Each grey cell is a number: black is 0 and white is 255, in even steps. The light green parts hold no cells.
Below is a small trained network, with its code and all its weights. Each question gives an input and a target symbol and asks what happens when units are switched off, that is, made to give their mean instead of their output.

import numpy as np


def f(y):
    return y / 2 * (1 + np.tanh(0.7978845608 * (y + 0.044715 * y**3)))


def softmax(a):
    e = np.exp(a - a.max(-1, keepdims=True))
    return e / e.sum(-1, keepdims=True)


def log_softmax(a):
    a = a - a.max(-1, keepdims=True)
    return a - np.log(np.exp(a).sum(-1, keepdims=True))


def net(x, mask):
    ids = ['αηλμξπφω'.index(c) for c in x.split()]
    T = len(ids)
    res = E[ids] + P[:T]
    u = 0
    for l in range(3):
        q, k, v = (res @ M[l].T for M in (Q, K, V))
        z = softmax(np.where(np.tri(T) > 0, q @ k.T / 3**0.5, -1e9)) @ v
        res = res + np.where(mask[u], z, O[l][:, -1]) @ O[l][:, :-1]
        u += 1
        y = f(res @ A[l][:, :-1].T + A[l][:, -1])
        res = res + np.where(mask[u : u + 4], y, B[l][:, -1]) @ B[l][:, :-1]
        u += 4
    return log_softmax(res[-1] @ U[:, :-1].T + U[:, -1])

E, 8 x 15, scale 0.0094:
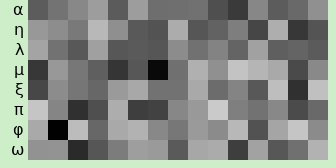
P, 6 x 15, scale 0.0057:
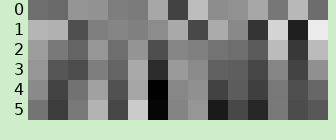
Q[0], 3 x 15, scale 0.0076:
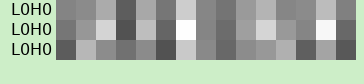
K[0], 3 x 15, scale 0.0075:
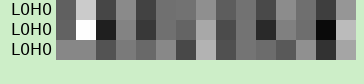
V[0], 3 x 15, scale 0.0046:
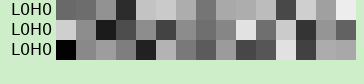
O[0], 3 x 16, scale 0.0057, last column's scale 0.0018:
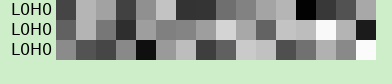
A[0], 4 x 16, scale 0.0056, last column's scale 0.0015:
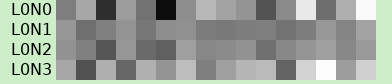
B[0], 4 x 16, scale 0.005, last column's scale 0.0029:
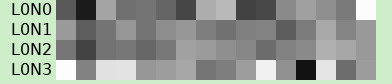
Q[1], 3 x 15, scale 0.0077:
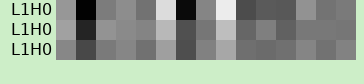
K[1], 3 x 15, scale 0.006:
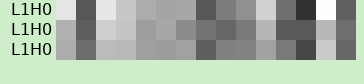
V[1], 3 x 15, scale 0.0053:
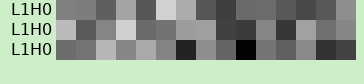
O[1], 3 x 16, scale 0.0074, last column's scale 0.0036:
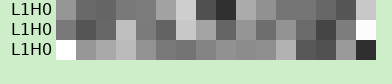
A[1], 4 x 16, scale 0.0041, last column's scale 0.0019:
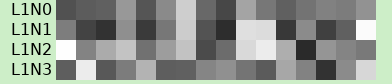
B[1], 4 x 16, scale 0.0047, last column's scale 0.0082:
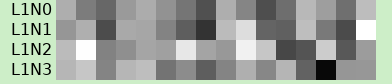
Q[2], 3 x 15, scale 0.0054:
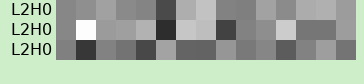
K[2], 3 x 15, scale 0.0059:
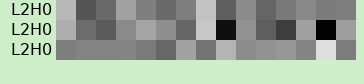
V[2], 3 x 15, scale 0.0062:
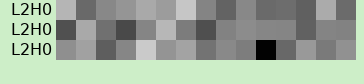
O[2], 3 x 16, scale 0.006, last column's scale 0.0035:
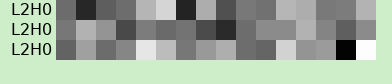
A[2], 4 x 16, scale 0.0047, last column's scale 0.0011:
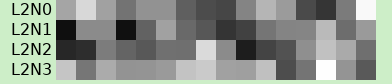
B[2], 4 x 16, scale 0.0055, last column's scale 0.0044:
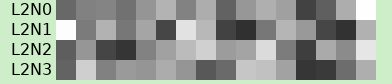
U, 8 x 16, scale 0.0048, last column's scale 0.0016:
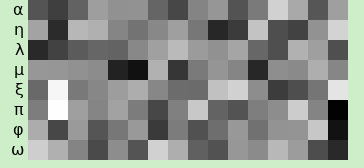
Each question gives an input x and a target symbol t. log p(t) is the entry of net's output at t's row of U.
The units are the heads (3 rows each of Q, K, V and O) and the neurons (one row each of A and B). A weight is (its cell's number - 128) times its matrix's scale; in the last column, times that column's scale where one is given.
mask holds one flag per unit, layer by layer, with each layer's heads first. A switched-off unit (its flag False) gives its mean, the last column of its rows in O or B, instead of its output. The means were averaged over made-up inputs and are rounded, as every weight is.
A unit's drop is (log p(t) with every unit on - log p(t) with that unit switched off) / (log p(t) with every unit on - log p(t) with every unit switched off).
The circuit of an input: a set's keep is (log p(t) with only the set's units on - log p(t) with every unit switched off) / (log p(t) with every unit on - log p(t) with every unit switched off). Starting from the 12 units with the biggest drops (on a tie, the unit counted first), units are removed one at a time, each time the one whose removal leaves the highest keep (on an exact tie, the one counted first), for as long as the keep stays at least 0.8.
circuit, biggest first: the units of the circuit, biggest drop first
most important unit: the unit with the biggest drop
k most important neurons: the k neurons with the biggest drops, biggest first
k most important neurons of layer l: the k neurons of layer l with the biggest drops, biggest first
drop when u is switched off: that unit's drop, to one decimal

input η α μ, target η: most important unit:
L1H0
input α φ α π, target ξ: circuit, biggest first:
[L0H0 L1N3]
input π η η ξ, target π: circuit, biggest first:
[L0H0 L1H0]
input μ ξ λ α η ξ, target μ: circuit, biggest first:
[L2H0 L0H0 L1H0]
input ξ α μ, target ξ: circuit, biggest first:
[L0H0 L1H0 L2N0]
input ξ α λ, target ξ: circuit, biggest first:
[L0H0 L1H0 L1N2]
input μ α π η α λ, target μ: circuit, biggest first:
[L2H0 L0H0 L1H0]
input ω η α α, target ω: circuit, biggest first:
[L2N1 L1H0 L0H0 L2H0]
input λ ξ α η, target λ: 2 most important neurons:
[L2N2 L0N0]
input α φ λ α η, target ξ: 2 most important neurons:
[L1N3 L0N0]
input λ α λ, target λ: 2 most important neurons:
[L2N2 L0N0]
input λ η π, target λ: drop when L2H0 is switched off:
0.1
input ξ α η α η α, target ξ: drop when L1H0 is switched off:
0.8
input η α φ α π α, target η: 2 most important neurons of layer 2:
[L2N2 L2N3]
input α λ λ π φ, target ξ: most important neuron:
[L1N2]
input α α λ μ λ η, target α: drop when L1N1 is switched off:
0.2
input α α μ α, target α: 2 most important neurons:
[L1N1 L1N0]
